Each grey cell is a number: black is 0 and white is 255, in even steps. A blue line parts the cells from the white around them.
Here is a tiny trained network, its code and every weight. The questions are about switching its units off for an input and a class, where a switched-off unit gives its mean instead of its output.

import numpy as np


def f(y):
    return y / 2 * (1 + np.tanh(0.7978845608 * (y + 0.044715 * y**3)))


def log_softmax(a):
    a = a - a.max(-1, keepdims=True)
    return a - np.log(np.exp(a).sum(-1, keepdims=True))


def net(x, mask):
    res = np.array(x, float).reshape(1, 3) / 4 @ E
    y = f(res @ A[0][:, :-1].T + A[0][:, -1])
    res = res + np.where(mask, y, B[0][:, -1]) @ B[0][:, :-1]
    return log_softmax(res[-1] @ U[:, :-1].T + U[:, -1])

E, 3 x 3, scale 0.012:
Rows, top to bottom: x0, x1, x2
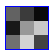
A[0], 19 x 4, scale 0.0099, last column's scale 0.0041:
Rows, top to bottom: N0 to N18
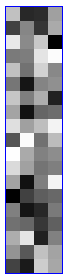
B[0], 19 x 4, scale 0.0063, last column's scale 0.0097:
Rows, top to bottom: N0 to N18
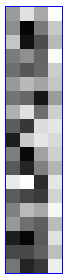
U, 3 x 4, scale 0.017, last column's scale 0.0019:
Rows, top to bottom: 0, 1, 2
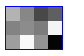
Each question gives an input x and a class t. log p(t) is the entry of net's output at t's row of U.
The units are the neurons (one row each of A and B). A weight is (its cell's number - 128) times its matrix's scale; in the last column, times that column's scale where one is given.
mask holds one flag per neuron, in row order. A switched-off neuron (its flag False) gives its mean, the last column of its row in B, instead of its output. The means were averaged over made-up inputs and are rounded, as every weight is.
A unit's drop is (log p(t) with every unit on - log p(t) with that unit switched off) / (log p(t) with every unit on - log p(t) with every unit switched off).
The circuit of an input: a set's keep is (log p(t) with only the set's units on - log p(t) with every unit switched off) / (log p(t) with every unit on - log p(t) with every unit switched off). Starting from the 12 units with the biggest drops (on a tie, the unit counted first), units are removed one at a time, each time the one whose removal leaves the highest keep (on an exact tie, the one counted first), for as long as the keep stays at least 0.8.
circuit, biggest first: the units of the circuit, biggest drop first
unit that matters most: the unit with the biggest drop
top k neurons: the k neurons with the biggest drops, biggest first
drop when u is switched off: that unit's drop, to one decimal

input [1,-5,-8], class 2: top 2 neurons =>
(N0 N7)
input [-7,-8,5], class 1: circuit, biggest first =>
(N8 N12)
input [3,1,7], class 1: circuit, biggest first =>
(N9 N12)
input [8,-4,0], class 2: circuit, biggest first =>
(N0 N14)
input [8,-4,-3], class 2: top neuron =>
(N0)
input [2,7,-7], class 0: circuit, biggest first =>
(N18 N9 N8)
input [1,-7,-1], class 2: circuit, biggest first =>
(N0 N18)
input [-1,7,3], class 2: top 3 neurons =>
(N16 N9 N10)
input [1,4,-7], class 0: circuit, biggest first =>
(N18 N9 N12)
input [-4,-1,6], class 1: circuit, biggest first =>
(N16 N12)
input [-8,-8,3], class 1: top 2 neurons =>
(N8 N12)
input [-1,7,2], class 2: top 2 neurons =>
(N16 N9)
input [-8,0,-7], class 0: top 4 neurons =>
(N2 N9 N6 N18)
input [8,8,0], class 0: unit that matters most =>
N13
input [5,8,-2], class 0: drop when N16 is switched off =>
0.1
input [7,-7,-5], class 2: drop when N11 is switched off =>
0.0
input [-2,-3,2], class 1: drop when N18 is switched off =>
0.1
